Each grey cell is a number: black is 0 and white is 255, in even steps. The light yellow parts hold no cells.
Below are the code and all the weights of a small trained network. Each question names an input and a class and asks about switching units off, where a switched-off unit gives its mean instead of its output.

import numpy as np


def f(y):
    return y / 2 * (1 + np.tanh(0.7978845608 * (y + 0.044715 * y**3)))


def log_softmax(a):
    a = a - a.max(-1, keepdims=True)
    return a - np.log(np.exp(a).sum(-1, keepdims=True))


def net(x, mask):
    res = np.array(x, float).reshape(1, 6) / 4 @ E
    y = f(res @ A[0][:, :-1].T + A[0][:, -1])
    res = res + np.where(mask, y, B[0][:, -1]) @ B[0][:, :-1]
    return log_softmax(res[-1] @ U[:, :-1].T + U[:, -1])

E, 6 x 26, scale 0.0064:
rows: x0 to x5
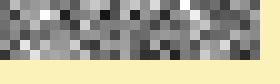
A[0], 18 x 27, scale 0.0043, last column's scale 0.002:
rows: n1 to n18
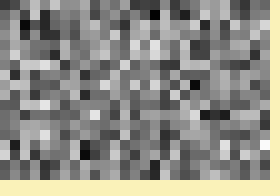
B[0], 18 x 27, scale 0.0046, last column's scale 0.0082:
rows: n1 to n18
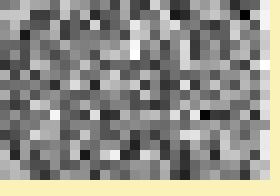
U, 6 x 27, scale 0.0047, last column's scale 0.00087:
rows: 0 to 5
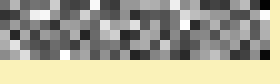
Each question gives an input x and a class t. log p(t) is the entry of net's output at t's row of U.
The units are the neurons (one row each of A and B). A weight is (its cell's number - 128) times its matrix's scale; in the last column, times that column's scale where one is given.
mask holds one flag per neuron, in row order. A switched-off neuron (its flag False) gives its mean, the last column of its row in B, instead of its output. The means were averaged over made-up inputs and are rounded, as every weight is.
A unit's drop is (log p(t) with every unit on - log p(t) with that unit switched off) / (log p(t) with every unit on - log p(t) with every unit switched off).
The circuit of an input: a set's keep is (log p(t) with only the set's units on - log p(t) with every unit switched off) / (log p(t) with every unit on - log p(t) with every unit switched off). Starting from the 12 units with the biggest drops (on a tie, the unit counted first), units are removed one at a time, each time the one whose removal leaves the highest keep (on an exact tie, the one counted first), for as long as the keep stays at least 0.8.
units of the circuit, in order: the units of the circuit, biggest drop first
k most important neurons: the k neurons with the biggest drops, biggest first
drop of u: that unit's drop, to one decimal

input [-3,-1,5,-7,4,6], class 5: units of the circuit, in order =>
(n2)
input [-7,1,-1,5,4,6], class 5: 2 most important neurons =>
(n2; n1)
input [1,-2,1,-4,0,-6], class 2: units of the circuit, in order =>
(n6; n9)
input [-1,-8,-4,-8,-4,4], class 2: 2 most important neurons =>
(n9; n6)
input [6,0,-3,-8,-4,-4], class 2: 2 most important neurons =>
(n6; n9)
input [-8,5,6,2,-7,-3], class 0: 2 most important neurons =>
(n12; n3)
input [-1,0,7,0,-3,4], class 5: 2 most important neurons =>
(n2; n1)
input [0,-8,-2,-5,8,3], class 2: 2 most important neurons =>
(n9; n6)
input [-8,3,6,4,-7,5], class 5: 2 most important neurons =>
(n1; n2)
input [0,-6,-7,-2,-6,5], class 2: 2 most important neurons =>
(n6; n9)
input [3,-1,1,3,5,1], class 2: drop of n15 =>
0.1
